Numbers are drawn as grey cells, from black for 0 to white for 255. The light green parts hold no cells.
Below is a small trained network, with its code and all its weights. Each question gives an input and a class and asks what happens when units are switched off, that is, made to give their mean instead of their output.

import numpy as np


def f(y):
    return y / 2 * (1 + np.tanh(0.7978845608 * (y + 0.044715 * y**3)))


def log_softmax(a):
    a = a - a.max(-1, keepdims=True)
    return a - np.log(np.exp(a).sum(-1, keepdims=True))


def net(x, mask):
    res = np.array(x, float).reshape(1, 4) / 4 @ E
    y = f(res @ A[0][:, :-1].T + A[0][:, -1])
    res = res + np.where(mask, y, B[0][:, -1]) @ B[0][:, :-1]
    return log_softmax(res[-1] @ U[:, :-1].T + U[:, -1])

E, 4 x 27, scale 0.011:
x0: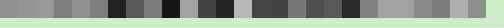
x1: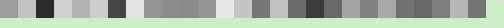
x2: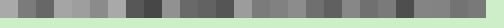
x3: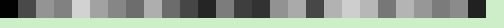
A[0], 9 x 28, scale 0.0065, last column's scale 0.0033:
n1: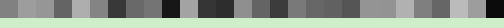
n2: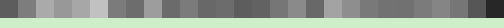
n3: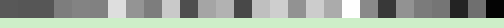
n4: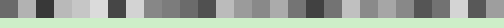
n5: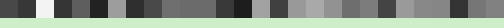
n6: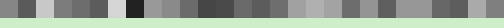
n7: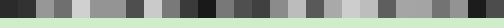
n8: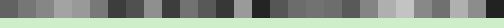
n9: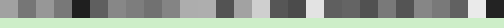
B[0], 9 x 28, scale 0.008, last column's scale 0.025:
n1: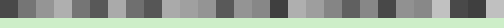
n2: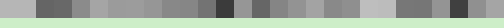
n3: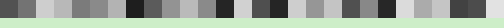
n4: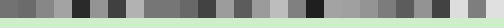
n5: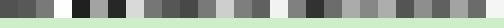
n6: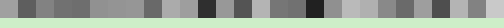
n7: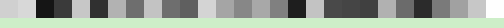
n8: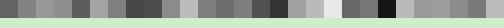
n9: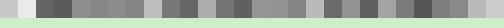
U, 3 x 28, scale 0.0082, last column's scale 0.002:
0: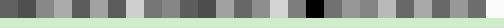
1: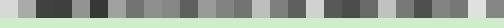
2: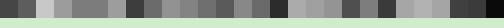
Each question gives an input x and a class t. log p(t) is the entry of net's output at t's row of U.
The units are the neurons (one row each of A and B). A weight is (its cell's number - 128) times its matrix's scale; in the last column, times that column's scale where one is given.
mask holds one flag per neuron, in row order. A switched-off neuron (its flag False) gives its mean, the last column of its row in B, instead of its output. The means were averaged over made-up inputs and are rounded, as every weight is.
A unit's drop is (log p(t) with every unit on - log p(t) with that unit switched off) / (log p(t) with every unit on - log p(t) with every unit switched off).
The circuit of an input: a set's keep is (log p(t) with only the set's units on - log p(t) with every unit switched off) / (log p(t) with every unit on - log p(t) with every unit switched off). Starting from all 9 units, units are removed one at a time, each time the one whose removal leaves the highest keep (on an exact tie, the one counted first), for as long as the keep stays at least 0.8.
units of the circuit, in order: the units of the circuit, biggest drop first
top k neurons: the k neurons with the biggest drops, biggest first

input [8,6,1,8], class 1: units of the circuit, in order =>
n7
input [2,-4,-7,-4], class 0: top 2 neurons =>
n7; n5
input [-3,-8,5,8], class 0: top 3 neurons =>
n5; n6; n9
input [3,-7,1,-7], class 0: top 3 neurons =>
n5; n7; n6
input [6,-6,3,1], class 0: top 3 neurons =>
n5; n3; n6
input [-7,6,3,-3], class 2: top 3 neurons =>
n3; n5; n6
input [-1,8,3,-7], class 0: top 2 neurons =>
n7; n4
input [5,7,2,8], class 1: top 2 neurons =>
n7; n5
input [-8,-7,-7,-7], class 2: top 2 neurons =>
n3; n7
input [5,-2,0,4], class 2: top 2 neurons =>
n8; n1
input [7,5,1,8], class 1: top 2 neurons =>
n7; n3
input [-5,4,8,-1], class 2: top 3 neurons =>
n5; n3; n6
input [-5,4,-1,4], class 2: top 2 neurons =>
n3; n5
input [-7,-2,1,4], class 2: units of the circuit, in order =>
n3
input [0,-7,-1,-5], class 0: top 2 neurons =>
n5; n7
